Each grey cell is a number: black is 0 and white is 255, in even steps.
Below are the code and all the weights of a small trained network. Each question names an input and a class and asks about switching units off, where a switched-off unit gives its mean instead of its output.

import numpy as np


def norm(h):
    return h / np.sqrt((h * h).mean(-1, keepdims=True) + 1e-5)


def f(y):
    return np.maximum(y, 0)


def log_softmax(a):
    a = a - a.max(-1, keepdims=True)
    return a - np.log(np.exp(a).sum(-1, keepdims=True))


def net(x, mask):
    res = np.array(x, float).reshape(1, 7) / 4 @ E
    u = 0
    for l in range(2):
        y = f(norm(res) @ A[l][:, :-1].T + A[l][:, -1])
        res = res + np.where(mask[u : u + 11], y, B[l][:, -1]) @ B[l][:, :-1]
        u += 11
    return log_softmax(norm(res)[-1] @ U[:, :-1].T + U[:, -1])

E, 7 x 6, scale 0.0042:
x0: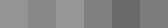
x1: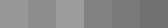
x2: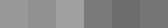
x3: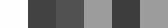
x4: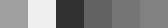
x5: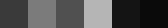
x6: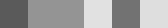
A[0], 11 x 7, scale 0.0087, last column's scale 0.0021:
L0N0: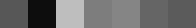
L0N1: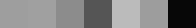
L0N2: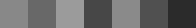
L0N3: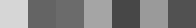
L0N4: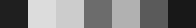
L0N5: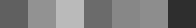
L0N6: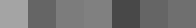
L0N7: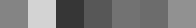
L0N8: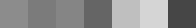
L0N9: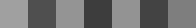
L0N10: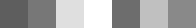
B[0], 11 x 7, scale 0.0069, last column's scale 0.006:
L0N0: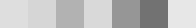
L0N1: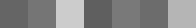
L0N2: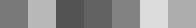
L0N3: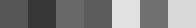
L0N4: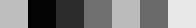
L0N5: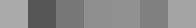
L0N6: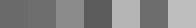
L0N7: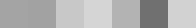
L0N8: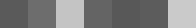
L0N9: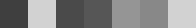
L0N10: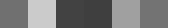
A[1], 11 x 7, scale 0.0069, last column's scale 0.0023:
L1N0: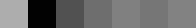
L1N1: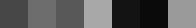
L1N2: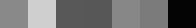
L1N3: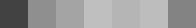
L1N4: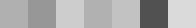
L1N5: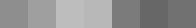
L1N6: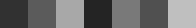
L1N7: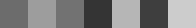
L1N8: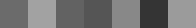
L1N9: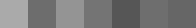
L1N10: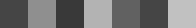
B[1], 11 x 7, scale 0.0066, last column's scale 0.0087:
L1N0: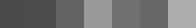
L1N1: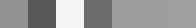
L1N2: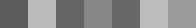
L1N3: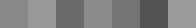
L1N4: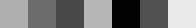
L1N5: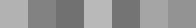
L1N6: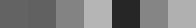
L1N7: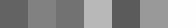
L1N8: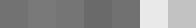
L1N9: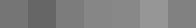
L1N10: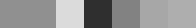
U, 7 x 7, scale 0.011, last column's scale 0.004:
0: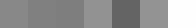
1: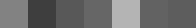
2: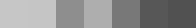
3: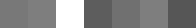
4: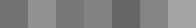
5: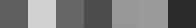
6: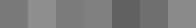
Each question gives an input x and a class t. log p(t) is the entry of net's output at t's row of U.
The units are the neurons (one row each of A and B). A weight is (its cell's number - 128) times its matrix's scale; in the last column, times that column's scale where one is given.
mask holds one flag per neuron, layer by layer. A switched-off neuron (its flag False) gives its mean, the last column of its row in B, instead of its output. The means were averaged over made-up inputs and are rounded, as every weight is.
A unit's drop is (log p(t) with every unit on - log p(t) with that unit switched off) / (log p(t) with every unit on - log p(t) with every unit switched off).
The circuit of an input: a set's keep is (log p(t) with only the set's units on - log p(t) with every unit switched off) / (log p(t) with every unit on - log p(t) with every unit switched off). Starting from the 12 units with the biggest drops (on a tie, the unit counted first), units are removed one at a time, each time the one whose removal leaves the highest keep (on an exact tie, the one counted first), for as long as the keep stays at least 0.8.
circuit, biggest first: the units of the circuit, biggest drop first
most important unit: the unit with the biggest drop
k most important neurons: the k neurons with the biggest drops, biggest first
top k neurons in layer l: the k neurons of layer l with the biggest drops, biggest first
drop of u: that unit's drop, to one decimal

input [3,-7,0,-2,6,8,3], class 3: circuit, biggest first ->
[L1N1, L1N10]
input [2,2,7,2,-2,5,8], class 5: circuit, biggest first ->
[L0N10, L1N4]
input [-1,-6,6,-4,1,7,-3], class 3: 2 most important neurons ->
[L1N1, L1N10]
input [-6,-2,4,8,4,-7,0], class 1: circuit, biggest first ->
[L0N3, L0N0]
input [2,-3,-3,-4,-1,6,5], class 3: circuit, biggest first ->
[L1N10, L1N1]
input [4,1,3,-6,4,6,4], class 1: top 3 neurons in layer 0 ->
[L0N4, L0N0, L0N8]
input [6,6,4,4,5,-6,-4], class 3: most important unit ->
L0N1
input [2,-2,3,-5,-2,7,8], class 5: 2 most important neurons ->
[L0N10, L0N8]
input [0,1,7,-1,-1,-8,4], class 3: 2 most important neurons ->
[L0N8, L0N0]
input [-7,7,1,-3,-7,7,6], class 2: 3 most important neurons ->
[L0N0, L0N9, L0N8]
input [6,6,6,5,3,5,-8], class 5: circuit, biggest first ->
[L0N9, L0N0, L1N4]
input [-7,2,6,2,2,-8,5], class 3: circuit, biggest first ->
[L0N8, L0N1]
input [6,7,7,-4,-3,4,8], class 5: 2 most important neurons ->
[L0N10, L0N7]
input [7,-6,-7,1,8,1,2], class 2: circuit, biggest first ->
[L0N7]
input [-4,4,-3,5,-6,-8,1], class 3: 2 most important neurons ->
[L0N8, L0N4]
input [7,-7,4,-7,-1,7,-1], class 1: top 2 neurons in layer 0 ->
[L0N4, L0N8]
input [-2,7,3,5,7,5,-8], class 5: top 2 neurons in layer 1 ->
[L1N8, L1N2]
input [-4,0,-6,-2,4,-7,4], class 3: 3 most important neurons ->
[L0N8, L0N0, L0N1]
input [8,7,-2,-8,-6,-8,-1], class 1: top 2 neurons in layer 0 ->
[L0N4, L0N5]
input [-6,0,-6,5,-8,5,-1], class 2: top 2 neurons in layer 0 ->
[L0N0, L0N4]
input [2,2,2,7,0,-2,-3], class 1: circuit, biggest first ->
[L0N3]
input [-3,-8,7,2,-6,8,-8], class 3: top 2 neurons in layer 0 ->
[L0N10, L0N7]
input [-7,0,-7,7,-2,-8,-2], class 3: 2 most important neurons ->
[L0N8, L0N4]
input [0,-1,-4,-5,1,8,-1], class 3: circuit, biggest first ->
[L1N1, L1N10]
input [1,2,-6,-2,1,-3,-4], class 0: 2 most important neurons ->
[L1N6, L0N10]
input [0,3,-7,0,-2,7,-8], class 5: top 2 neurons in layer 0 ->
[L0N9, L0N2]
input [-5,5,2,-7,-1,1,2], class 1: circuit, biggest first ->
[L0N4]
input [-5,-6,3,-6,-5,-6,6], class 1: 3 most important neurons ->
[L0N4, L0N5, L0N9]
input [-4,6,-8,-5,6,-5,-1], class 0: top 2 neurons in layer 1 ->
[L1N4, L1N6]
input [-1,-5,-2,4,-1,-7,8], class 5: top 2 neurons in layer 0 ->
[L0N10, L0N4]
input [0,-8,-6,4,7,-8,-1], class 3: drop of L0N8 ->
0.6
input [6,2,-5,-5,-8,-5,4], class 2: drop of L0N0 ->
1.0
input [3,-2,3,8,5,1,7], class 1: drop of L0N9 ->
0.2
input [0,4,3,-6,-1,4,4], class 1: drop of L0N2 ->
0.0
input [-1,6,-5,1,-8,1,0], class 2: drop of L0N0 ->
1.1
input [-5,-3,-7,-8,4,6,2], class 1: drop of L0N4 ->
1.8
